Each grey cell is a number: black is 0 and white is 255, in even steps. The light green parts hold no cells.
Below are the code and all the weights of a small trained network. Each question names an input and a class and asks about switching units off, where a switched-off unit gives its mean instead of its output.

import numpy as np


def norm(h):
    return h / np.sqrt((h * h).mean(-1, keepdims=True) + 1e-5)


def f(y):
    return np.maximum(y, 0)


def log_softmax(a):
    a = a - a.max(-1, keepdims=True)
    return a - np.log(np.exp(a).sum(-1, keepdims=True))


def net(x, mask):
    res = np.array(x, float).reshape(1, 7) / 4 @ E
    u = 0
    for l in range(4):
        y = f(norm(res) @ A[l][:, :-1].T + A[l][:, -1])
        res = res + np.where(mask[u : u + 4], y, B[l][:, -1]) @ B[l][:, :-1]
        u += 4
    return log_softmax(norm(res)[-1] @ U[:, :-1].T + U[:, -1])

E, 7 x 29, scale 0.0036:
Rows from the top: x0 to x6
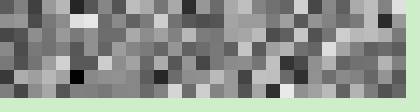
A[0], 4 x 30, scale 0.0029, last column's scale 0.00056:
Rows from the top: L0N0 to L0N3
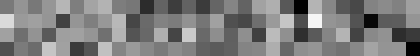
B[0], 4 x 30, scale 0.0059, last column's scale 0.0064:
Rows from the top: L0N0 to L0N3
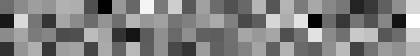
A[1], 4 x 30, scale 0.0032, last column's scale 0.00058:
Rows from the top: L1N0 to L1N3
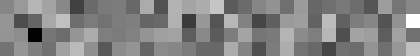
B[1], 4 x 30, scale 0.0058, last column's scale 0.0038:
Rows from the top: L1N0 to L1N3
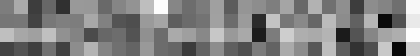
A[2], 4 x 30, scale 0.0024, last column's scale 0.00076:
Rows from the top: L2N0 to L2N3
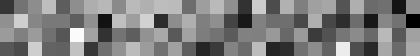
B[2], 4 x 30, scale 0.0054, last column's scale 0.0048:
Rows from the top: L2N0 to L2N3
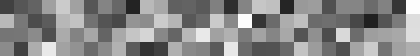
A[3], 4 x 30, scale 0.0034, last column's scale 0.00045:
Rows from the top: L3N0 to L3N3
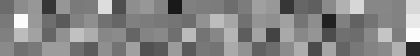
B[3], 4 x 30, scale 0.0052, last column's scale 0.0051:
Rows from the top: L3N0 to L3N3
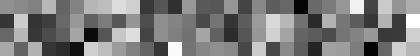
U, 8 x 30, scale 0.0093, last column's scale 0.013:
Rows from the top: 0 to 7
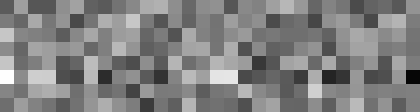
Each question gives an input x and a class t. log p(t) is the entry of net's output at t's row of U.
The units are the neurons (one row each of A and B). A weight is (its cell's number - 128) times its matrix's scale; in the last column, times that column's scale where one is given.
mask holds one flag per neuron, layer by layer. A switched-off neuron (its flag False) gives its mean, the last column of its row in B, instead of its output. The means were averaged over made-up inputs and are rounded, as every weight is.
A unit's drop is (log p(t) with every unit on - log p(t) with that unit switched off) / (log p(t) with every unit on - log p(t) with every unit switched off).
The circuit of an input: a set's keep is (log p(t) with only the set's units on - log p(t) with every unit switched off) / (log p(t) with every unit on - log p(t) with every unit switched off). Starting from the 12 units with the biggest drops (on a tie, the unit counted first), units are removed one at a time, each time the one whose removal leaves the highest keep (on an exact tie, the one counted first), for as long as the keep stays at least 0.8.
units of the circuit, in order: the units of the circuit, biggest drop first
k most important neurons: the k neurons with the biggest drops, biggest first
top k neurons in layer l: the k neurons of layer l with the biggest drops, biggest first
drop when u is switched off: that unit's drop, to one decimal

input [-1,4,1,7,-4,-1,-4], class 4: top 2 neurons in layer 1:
[L1N2; L1N0]
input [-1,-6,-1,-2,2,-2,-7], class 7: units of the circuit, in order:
[L0N2; L1N2; L3N0]
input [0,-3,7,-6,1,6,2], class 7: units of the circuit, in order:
[L0N0; L3N0]
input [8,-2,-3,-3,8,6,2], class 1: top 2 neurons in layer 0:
[L0N3; L0N1]
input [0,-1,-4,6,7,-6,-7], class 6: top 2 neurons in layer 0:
[L0N2; L0N1]
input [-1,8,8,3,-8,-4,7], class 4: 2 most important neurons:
[L0N1; L1N2]
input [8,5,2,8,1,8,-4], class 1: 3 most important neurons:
[L0N3; L0N1; L1N0]
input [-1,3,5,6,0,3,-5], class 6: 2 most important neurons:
[L0N1; L0N0]
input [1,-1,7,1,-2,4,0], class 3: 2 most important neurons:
[L0N1; L2N3]
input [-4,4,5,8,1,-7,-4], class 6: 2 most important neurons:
[L0N2; L0N1]
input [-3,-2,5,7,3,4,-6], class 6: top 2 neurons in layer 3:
[L3N1; L3N2]
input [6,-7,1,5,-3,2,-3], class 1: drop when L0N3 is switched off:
0.5
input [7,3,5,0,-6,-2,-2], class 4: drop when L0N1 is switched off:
0.2
